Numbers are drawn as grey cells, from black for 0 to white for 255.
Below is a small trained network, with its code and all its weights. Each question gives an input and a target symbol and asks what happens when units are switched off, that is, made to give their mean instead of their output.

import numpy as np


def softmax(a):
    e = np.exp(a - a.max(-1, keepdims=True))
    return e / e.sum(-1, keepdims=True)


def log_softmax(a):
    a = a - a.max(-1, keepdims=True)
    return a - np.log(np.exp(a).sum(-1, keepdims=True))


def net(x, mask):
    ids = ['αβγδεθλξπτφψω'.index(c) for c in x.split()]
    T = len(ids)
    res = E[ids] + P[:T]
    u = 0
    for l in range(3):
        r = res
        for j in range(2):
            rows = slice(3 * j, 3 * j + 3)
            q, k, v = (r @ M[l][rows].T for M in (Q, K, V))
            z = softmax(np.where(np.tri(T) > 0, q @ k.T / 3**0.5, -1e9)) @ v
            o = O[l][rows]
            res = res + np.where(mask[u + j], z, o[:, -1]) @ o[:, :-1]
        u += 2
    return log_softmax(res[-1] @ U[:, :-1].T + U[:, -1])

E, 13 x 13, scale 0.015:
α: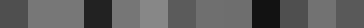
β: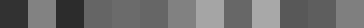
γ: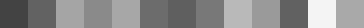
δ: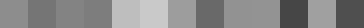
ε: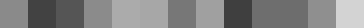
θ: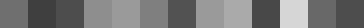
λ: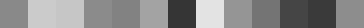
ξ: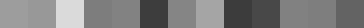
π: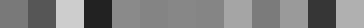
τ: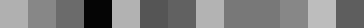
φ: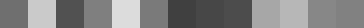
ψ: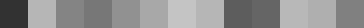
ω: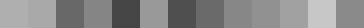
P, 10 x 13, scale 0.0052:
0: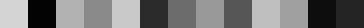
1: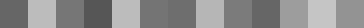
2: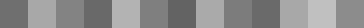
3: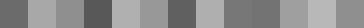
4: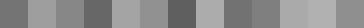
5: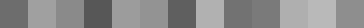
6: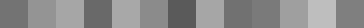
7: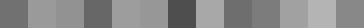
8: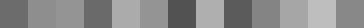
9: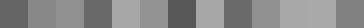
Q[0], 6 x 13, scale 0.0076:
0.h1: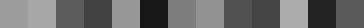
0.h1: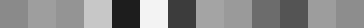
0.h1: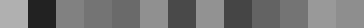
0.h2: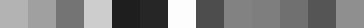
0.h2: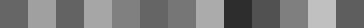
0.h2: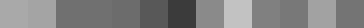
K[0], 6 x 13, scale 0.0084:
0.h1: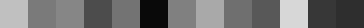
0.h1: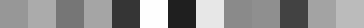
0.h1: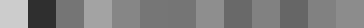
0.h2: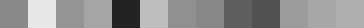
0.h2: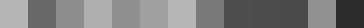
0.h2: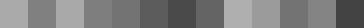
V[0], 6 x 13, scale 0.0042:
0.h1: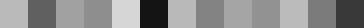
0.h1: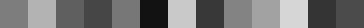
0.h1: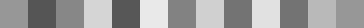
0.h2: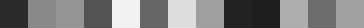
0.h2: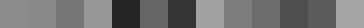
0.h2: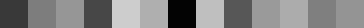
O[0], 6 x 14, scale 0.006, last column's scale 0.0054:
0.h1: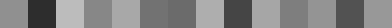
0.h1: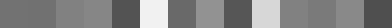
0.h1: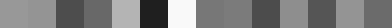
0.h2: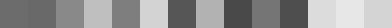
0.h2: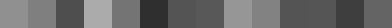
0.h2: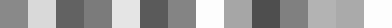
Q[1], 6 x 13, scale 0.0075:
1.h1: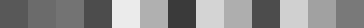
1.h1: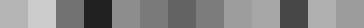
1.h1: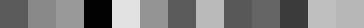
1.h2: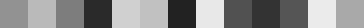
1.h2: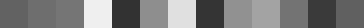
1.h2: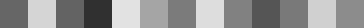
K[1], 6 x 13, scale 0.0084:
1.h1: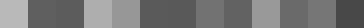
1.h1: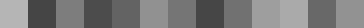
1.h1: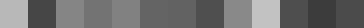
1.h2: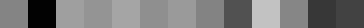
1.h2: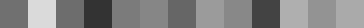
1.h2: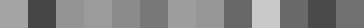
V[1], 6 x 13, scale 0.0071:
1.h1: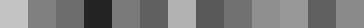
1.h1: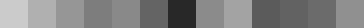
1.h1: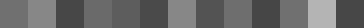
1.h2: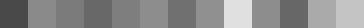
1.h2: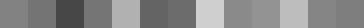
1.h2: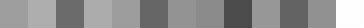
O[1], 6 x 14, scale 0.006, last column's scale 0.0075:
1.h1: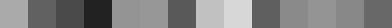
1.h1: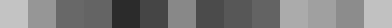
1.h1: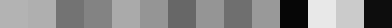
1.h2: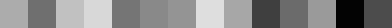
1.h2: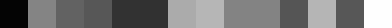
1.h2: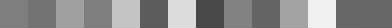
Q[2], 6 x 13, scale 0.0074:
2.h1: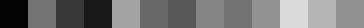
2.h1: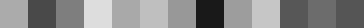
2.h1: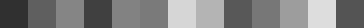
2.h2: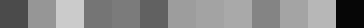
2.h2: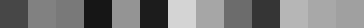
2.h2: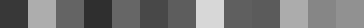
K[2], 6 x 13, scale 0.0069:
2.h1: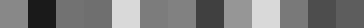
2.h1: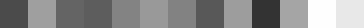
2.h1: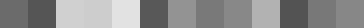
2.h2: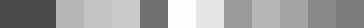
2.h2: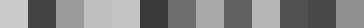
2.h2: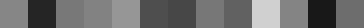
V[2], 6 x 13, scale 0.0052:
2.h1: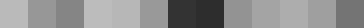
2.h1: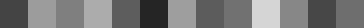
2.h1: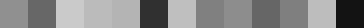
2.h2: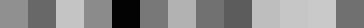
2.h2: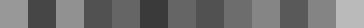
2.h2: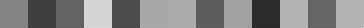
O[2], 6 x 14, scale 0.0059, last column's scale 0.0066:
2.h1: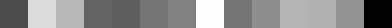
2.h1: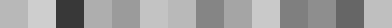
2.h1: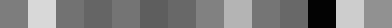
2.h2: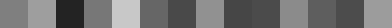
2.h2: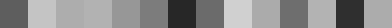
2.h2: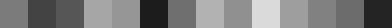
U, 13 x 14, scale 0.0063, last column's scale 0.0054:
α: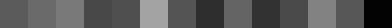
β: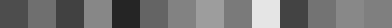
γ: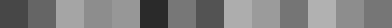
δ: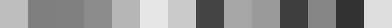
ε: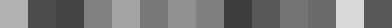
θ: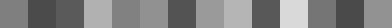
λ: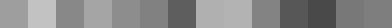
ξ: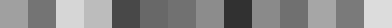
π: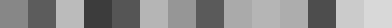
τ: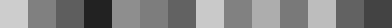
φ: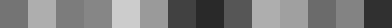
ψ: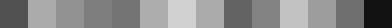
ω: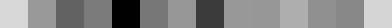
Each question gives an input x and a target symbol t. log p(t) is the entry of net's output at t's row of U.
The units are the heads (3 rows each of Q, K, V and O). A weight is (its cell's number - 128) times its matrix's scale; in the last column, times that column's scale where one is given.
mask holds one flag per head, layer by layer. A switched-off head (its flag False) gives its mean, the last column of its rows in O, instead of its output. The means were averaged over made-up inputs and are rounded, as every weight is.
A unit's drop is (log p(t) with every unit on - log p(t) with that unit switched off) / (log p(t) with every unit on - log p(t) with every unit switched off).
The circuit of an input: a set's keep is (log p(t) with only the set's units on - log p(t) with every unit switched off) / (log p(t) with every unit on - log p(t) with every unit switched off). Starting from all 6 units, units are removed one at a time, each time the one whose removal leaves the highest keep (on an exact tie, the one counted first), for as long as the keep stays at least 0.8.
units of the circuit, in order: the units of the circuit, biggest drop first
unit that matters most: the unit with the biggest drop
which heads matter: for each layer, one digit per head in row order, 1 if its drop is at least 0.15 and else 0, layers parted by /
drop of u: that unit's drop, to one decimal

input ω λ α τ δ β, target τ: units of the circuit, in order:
0.h2; 1.h1; 2.h1
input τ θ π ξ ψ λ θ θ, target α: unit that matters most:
2.h2
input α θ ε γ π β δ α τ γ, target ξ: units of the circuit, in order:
1.h2; 2.h1; 1.h1; 0.h2
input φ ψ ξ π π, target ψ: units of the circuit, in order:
2.h1; 0.h1; 1.h2; 1.h1
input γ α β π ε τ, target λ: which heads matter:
00 / 01 / 10
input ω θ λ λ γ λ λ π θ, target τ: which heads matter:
01 / 10 / 10
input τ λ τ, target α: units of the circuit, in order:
2.h2; 2.h1; 1.h2
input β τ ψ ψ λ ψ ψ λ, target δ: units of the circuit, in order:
2.h1; 1.h1; 0.h1
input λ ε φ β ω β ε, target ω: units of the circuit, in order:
1.h1; 0.h2; 2.h1
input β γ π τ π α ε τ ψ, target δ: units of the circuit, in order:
2.h1; 1.h1
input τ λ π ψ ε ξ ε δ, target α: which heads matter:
10 / 01 / 11
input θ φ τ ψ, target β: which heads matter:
00 / 01 / 00
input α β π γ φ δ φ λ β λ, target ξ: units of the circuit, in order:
2.h1; 1.h1
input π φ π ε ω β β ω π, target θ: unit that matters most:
1.h1
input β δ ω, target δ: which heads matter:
00 / 10 / 10
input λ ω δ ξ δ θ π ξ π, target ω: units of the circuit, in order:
1.h1; 0.h2
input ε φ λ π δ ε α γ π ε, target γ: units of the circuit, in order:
1.h2; 2.h2; 0.h1
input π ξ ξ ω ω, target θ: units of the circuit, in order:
1.h1; 2.h2; 0.h1
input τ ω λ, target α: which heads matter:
00 / 01 / 11
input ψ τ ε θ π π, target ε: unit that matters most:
2.h2
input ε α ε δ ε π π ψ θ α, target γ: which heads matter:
00 / 01 / 01
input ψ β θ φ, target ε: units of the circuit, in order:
2.h2; 1.h2; 1.h1; 0.h2
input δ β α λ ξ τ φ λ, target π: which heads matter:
01 / 11 / 01
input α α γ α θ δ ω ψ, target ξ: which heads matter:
00 / 11 / 10
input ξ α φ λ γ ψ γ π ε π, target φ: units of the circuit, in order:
2.h2; 1.h2; 0.h1; 0.h2
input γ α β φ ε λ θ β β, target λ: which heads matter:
00 / 01 / 10
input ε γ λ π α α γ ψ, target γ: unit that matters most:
1.h2
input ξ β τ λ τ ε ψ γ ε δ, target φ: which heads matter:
10 / 01 / 01
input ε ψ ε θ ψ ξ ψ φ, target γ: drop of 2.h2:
0.3
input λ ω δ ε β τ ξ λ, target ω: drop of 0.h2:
0.4
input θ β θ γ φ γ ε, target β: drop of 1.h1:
0.1
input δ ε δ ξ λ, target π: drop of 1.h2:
0.3
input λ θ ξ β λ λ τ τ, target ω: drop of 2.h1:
0.2
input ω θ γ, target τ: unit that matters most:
0.h2
